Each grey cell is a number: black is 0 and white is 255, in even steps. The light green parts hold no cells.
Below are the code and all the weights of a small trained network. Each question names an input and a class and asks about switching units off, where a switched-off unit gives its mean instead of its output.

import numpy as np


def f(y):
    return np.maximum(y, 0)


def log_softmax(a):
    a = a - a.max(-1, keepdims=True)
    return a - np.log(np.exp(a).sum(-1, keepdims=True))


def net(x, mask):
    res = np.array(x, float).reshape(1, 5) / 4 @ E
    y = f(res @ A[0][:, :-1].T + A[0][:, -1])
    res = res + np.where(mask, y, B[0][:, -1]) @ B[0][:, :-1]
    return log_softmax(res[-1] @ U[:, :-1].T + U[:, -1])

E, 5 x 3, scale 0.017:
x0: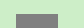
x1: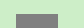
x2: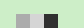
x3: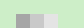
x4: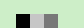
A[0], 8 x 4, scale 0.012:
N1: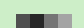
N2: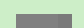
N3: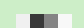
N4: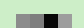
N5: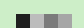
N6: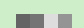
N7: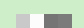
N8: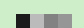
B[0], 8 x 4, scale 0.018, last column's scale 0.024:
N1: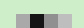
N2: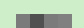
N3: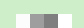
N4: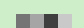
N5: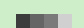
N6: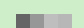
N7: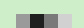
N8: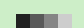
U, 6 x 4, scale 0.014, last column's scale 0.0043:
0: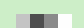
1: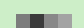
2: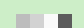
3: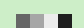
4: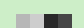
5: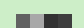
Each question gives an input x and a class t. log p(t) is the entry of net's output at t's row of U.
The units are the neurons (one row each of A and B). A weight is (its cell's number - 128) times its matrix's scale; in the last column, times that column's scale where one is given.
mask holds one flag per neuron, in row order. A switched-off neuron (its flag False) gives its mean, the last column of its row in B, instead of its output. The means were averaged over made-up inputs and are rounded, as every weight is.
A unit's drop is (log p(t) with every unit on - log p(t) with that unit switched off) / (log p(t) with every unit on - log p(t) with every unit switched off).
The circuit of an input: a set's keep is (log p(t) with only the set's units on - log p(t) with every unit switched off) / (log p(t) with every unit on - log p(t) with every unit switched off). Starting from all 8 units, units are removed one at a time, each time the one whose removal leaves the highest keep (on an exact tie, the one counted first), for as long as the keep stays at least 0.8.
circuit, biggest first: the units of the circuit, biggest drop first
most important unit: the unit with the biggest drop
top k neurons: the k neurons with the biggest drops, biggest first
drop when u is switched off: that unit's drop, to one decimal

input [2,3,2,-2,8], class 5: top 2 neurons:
[N7 N1]
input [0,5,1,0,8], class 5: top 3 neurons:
[N1 N7 N6]
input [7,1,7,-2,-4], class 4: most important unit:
N4
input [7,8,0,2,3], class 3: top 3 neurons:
[N1 N7 N4]
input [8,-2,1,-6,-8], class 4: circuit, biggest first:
[N4 N7]
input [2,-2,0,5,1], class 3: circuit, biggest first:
[N3 N1]
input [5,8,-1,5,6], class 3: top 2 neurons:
[N6 N1]
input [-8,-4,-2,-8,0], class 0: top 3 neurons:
[N1 N8 N5]
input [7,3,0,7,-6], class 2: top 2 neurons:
[N1 N3]
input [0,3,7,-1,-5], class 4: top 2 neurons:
[N4 N1]
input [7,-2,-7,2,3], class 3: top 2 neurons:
[N6 N7]
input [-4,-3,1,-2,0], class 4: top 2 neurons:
[N7 N8]
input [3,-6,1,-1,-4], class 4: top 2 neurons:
[N7 N1]
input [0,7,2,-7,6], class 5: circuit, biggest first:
[N4]
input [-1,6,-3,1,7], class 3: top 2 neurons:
[N7 N6]
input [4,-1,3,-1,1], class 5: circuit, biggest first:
[N3 N1]
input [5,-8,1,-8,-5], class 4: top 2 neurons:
[N4 N7]
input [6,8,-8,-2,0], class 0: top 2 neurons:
[N1 N8]
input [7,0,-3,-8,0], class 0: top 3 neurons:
[N1 N8 N5]
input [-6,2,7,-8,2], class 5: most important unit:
N3
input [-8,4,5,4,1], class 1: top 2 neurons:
[N3 N7]
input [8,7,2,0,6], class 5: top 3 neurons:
[N1 N7 N6]
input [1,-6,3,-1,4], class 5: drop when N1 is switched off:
0.4
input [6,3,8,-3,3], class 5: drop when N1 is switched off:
0.0
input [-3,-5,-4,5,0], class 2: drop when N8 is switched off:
0.1
